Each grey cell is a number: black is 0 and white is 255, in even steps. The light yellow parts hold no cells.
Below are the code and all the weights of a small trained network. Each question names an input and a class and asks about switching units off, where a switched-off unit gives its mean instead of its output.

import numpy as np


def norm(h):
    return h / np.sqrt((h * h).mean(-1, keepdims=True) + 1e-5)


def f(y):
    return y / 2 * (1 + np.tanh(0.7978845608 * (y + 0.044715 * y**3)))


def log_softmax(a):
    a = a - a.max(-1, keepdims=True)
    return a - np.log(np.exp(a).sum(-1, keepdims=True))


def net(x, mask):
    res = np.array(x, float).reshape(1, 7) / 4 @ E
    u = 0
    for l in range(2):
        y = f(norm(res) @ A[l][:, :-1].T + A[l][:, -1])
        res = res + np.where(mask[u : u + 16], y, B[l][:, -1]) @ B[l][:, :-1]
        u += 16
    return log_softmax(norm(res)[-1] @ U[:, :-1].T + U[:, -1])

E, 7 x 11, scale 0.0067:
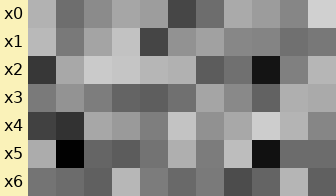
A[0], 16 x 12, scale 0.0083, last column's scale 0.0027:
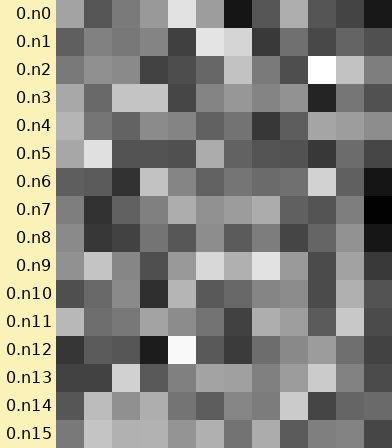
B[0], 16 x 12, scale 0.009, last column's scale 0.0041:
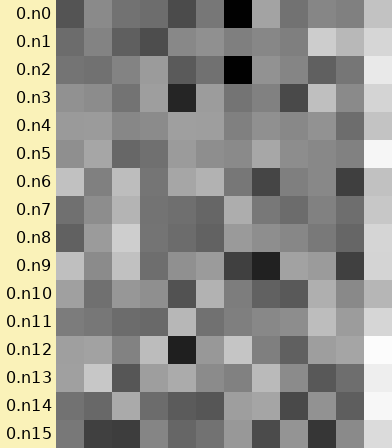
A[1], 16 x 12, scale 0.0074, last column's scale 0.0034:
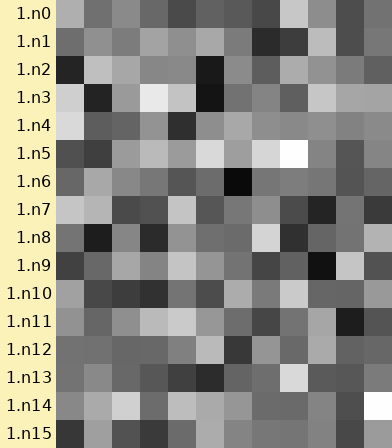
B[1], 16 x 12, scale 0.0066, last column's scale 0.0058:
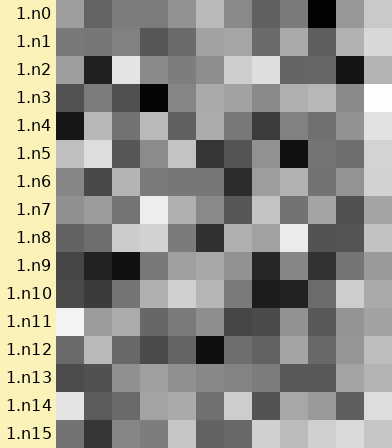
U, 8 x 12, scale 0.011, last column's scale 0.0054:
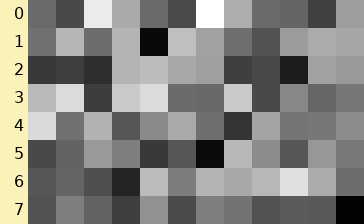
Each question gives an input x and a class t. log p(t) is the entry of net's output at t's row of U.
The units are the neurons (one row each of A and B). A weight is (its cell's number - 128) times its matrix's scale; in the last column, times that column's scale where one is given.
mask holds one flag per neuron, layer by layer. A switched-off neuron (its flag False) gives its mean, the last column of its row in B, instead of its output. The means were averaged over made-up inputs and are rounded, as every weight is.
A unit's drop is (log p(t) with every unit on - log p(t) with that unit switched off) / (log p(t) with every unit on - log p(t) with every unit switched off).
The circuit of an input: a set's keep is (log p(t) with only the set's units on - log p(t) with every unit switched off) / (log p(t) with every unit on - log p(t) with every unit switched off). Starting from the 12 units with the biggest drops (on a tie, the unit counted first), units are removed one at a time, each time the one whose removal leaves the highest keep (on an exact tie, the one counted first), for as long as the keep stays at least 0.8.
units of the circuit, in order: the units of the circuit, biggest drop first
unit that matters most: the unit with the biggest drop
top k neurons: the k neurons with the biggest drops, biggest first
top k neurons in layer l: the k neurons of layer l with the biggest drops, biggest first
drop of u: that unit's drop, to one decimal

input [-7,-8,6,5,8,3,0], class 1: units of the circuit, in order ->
(0.n12)
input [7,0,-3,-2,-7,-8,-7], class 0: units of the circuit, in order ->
(1.n2 0.n14)
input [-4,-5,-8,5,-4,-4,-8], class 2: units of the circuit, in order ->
(1.n10 1.n13)
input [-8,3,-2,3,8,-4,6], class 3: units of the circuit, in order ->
(0.n13 1.n5)
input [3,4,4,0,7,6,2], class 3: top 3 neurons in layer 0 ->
(0.n13 0.n14 0.n12)
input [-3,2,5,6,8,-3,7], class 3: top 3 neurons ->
(0.n13 1.n5 0.n9)
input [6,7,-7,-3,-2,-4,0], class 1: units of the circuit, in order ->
(0.n3 1.n4)
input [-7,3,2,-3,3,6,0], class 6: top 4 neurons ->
(0.n1 1.n15 0.n14 1.n2)
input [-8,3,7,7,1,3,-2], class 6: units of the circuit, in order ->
(0.n1 1.n15)
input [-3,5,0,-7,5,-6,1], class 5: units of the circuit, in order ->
(0.n0 1.n6)
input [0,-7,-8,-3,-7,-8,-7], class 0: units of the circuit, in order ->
(0.n14 1.n2)
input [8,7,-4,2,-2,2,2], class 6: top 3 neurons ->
(1.n3 0.n11 0.n12)
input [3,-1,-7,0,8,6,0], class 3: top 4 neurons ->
(1.n5 0.n13 0.n15 0.n14)
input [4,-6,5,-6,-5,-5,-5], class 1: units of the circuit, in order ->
(0.n12 0.n10)
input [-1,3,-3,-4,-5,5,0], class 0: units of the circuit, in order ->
(0.n8)
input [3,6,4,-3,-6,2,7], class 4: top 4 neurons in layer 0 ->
(0.n12 0.n4 0.n6 0.n13)
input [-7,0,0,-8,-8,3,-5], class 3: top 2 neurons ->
(0.n5 1.n7)
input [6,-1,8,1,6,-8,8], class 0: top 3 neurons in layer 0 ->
(0.n14 0.n9 0.n10)
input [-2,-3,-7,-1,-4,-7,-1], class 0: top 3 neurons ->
(1.n2 0.n14 0.n15)
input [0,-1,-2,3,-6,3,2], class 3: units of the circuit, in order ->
(1.n7)
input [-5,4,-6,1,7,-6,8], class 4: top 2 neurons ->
(0.n6 1.n11)
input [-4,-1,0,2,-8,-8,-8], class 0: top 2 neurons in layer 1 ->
(1.n2 1.n5)
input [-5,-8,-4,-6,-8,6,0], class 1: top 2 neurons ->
(0.n12 0.n10)
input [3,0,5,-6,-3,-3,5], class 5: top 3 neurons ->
(0.n0 1.n6 0.n9)
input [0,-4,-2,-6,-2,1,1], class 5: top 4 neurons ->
(0.n0 1.n6 0.n3 1.n14)
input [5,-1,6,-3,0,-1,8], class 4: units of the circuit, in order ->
(0.n6 1.n11)
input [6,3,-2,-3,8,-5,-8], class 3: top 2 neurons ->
(1.n5 0.n13)
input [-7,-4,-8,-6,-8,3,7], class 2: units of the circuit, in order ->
(1.n10)
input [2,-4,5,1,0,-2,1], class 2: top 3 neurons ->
(0.n15 1.n9 0.n3)
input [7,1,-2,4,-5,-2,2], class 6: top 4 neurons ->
(1.n3 0.n13 0.n11 1.n5)
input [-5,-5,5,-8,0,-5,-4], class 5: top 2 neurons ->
(0.n0 1.n6)
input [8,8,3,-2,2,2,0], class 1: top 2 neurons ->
(0.n3 1.n4)
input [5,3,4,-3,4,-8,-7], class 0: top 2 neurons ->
(0.n14 1.n2)
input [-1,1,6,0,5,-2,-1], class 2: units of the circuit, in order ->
(0.n15)
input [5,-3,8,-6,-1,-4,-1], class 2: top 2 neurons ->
(1.n9 0.n15)
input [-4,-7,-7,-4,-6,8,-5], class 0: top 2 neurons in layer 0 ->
(0.n8 0.n15)
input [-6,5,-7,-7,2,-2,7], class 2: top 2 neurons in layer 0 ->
(0.n9 0.n2)
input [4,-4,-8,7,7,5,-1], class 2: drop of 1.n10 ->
0.5
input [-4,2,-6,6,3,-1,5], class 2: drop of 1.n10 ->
0.3
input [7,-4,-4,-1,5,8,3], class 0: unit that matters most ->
1.n8
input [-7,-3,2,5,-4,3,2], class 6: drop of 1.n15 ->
0.2
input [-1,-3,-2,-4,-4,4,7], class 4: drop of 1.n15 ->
0.0
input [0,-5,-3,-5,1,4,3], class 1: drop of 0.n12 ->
1.3
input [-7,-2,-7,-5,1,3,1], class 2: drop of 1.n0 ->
0.1
